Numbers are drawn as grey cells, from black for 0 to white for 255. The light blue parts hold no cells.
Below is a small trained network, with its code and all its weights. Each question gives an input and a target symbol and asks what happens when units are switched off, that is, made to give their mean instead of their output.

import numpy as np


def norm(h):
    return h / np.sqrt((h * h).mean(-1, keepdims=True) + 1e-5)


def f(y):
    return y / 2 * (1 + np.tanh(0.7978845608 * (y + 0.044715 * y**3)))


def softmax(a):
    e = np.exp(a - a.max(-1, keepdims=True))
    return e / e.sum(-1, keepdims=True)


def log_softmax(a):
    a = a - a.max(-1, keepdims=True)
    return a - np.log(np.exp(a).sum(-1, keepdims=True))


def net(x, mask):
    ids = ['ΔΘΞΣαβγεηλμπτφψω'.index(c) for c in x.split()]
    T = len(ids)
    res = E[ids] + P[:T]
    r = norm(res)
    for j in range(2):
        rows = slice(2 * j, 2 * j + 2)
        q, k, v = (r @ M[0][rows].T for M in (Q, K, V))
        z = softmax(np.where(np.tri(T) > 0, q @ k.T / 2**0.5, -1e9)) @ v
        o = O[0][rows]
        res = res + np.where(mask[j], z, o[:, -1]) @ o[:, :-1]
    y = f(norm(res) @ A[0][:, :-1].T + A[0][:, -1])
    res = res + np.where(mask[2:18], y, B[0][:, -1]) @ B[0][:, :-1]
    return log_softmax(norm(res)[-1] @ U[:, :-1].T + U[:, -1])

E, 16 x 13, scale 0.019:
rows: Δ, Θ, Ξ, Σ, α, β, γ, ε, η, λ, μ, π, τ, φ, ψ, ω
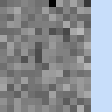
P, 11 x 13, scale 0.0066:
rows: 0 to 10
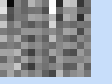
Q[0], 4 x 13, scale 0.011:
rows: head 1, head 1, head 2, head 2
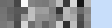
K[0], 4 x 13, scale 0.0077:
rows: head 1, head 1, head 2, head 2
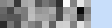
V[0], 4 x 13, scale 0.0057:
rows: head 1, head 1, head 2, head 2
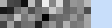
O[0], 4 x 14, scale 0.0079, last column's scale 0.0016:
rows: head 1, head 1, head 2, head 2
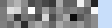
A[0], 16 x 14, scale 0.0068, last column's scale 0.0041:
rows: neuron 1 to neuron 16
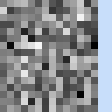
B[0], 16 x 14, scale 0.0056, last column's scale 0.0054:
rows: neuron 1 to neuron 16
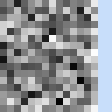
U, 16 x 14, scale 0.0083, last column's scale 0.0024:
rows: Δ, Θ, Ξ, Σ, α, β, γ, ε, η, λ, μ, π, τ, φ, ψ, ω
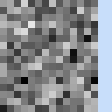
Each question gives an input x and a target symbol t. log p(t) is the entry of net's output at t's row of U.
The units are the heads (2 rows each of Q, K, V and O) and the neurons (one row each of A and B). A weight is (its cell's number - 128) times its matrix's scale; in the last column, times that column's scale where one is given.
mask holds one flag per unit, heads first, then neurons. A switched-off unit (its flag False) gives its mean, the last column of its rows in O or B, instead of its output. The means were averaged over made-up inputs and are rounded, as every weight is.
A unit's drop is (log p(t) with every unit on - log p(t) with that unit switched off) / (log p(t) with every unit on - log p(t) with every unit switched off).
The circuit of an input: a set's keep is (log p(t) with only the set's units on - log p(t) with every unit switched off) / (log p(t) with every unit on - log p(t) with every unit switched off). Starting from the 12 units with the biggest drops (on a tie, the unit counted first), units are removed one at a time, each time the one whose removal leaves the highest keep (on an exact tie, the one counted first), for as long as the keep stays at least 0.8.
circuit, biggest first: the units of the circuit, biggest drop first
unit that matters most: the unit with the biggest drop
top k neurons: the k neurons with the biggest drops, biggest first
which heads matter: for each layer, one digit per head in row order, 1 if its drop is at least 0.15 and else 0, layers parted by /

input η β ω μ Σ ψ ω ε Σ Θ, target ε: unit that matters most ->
head 2
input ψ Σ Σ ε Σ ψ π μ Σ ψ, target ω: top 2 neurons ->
(neuron 9; neuron 3)
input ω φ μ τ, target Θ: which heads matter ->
10
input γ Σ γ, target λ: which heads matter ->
11
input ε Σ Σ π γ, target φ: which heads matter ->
11
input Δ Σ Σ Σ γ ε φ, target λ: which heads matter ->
01
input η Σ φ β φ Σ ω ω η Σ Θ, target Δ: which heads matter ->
00
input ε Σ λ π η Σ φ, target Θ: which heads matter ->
11
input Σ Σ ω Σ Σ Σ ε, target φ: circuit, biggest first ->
(head 1; neuron 14)
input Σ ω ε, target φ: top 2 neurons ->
(neuron 14; neuron 5)
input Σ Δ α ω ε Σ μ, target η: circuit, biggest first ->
(head 2; neuron 10)
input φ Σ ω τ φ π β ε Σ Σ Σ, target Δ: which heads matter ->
10
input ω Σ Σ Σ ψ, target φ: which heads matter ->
10
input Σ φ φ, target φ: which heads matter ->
11
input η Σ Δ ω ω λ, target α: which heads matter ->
11
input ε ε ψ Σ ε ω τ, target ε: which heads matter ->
01
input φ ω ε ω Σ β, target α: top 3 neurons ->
(neuron 9; neuron 14; neuron 1)
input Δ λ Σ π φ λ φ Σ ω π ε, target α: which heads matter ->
01
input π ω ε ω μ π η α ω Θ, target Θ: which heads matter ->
10
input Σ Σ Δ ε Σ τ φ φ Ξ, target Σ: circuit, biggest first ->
(head 1; neuron 4)
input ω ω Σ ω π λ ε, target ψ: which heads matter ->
11
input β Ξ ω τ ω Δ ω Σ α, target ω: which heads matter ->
00
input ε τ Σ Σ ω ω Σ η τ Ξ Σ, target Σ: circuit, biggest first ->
(head 1)
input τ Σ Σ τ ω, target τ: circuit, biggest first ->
(neuron 7)
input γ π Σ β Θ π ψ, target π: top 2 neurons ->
(neuron 15; neuron 14)
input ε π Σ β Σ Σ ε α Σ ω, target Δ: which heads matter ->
10
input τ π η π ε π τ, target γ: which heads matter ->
00
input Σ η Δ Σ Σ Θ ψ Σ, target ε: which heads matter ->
01
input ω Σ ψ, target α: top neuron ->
(neuron 14)
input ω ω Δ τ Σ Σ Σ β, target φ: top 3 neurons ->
(neuron 14; neuron 5; neuron 3)
